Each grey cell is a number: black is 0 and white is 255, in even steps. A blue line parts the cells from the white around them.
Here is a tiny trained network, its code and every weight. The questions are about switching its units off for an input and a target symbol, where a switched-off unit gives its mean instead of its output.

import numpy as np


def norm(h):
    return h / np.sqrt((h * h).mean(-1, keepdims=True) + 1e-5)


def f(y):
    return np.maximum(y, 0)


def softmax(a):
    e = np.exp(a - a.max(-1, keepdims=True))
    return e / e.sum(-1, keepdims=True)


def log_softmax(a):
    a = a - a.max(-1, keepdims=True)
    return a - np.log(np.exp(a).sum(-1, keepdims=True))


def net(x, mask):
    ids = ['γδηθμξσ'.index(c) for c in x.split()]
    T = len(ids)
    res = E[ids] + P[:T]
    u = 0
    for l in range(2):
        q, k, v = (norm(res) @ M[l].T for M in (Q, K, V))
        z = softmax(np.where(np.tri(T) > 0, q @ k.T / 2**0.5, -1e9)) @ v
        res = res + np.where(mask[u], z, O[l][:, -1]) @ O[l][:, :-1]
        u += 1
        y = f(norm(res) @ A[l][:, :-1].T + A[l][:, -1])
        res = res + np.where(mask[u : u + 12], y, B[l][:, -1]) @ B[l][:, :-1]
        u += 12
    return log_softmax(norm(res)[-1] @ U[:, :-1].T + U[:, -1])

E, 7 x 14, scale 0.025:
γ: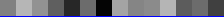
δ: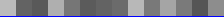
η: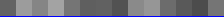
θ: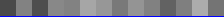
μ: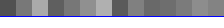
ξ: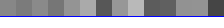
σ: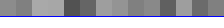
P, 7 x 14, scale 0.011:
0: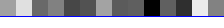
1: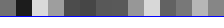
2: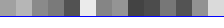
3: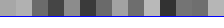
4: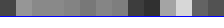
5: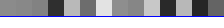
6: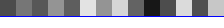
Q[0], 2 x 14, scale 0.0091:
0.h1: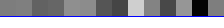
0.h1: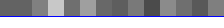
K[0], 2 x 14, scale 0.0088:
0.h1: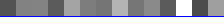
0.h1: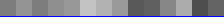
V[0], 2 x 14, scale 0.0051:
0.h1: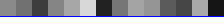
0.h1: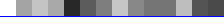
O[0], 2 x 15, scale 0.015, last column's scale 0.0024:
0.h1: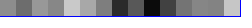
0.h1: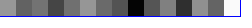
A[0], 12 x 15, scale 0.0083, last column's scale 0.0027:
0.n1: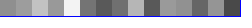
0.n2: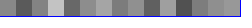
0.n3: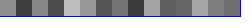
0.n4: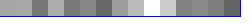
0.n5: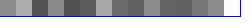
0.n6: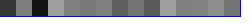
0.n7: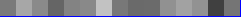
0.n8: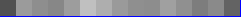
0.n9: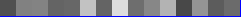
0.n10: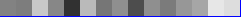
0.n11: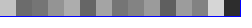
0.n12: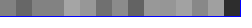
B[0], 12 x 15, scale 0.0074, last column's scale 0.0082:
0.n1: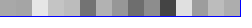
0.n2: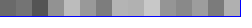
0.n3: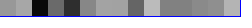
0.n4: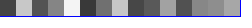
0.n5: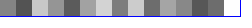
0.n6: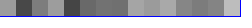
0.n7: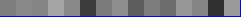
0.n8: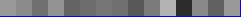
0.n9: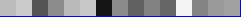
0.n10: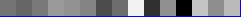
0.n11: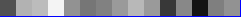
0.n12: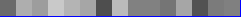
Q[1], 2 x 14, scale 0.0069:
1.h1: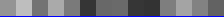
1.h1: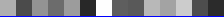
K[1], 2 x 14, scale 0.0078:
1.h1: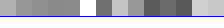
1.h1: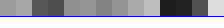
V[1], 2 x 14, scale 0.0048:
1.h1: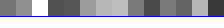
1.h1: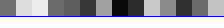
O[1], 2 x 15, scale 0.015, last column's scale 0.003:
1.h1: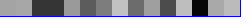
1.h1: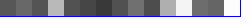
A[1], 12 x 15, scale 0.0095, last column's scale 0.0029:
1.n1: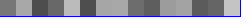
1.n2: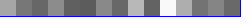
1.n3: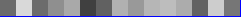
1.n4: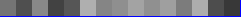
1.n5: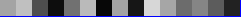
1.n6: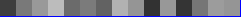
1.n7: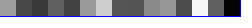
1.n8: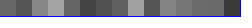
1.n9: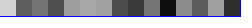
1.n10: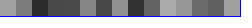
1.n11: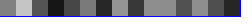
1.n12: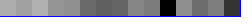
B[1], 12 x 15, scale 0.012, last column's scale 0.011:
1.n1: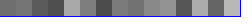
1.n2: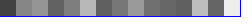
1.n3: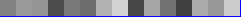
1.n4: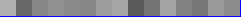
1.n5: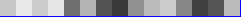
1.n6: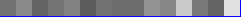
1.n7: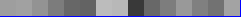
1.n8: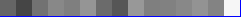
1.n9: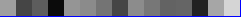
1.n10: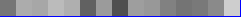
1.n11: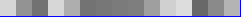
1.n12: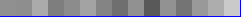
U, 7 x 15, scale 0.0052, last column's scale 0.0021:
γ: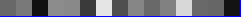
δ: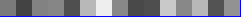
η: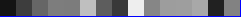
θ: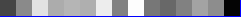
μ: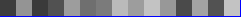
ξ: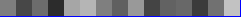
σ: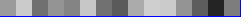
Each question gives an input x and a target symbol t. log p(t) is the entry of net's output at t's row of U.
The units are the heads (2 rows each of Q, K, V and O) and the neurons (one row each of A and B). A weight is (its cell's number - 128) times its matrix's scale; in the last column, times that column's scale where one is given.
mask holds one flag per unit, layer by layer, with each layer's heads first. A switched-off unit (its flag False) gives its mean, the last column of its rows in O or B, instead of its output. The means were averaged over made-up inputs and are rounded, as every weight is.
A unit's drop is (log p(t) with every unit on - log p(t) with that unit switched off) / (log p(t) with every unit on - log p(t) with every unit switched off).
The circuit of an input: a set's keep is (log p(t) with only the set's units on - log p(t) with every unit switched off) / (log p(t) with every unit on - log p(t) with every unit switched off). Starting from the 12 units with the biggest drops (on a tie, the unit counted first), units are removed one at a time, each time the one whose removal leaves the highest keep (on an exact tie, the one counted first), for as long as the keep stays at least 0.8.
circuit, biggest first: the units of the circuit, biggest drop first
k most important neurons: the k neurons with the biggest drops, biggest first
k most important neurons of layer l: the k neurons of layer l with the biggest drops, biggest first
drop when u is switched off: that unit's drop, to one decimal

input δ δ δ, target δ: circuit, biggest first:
[1.h1; 0.h1; 1.n7]
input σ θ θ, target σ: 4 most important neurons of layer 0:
[0.n9; 0.n8; 0.n5; 0.n1]
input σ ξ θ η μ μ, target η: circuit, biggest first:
[1.h1]
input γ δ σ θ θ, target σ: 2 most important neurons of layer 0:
[0.n9; 0.n10]
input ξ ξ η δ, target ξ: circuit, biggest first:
[0.h1; 1.n9]
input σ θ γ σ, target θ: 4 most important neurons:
[0.n11; 1.n9; 1.n12; 0.n9]
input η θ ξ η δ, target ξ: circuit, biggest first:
[0.h1; 1.h1]
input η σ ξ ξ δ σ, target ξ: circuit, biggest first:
[1.n9; 0.h1]
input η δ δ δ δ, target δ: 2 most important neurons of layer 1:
[1.n7; 1.n4]
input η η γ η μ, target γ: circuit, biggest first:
[0.n5; 1.n2]
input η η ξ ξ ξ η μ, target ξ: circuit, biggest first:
[1.h1; 1.n9]
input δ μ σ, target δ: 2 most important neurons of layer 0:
[0.n10; 0.n2]
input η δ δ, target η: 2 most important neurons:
[0.n5; 1.n2]
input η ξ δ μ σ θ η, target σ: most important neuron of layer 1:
[1.n5]
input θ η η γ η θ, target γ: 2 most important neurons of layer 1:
[1.n2; 1.n7]
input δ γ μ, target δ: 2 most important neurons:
[0.n10; 1.n7]
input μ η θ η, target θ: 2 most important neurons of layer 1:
[1.n12; 1.n9]
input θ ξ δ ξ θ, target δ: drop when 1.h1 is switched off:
1.2
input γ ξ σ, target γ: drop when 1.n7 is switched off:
0.2
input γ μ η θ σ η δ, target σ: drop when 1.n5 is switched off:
0.3
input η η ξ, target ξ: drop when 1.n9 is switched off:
0.2
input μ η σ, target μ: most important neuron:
[0.n4]
